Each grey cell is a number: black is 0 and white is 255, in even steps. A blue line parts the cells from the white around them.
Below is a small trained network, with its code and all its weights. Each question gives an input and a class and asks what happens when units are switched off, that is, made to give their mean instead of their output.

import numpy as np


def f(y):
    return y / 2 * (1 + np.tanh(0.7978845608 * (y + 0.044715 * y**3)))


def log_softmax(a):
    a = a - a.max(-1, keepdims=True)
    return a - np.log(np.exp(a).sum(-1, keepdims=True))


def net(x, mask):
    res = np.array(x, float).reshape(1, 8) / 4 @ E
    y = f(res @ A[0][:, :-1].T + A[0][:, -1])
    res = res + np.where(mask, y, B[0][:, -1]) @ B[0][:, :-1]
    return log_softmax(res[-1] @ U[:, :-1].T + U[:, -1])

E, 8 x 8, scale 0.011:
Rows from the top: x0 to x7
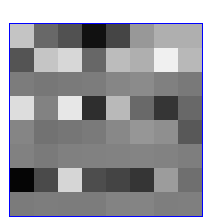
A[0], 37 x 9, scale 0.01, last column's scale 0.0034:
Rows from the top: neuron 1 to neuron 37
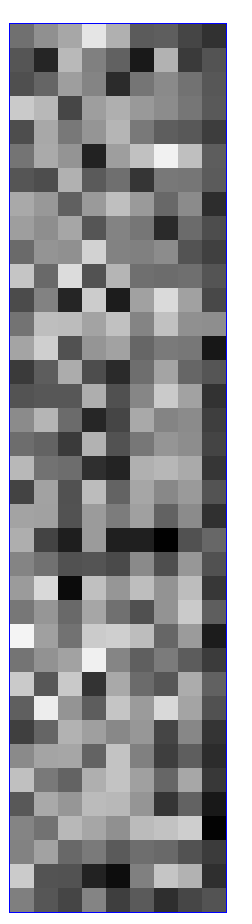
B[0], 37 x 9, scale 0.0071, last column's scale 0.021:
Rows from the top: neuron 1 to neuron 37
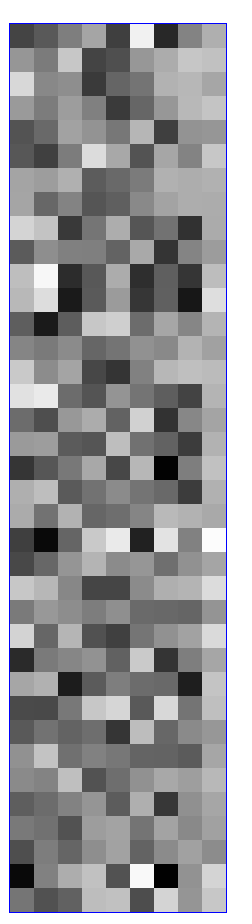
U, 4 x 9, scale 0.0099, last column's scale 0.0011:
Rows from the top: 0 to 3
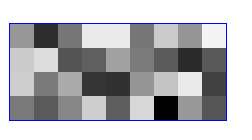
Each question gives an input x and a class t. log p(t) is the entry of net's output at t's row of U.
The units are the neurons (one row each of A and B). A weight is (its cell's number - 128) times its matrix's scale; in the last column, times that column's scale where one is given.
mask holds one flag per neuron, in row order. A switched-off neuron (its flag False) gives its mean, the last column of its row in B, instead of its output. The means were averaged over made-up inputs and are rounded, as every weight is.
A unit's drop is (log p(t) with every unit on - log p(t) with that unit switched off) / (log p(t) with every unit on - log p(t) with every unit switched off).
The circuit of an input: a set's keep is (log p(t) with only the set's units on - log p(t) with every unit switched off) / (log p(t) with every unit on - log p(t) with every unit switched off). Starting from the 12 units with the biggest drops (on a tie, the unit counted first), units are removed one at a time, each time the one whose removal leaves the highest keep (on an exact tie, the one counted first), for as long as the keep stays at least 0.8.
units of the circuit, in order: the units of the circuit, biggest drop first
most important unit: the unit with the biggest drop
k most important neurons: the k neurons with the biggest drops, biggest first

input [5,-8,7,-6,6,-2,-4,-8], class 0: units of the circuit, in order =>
[neuron 22]
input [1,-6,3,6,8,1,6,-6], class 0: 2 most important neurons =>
[neuron 22; neuron 37]
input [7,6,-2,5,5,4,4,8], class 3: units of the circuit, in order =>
[neuron 36; neuron 19]
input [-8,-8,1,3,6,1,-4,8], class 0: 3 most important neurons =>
[neuron 22; neuron 37; neuron 36]
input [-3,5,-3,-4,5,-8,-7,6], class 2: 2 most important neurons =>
[neuron 24; neuron 22]
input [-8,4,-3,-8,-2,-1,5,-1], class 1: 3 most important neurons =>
[neuron 12; neuron 16; neuron 20]
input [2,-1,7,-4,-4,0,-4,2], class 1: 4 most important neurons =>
[neuron 12; neuron 2; neuron 15; neuron 18]
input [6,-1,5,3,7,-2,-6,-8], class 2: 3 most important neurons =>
[neuron 26; neuron 4; neuron 32]
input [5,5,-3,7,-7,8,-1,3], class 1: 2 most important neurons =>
[neuron 28; neuron 11]
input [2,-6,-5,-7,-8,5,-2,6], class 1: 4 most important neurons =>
[neuron 12; neuron 16; neuron 18; neuron 20]
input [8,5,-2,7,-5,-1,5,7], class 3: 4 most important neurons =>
[neuron 36; neuron 19; neuron 17; neuron 12]
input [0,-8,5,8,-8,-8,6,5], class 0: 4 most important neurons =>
[neuron 22; neuron 37; neuron 12; neuron 16]
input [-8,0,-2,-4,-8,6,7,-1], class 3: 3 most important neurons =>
[neuron 1; neuron 27; neuron 24]
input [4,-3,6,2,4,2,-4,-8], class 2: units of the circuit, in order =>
[neuron 26]
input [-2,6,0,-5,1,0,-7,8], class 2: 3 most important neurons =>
[neuron 24; neuron 22; neuron 26]
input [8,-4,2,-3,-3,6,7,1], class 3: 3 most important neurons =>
[neuron 36; neuron 19; neuron 24]
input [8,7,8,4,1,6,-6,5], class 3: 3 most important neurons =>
[neuron 19; neuron 36; neuron 22]
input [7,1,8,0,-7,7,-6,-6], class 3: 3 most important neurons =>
[neuron 36; neuron 19; neuron 17]
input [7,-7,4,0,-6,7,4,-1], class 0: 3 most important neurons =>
[neuron 22; neuron 37; neuron 1]
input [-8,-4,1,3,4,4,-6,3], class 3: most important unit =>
neuron 1
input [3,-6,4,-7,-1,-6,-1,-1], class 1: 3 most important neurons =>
[neuron 12; neuron 16; neuron 18]
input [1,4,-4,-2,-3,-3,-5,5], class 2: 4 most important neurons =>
[neuron 22; neuron 24; neuron 37; neuron 26]
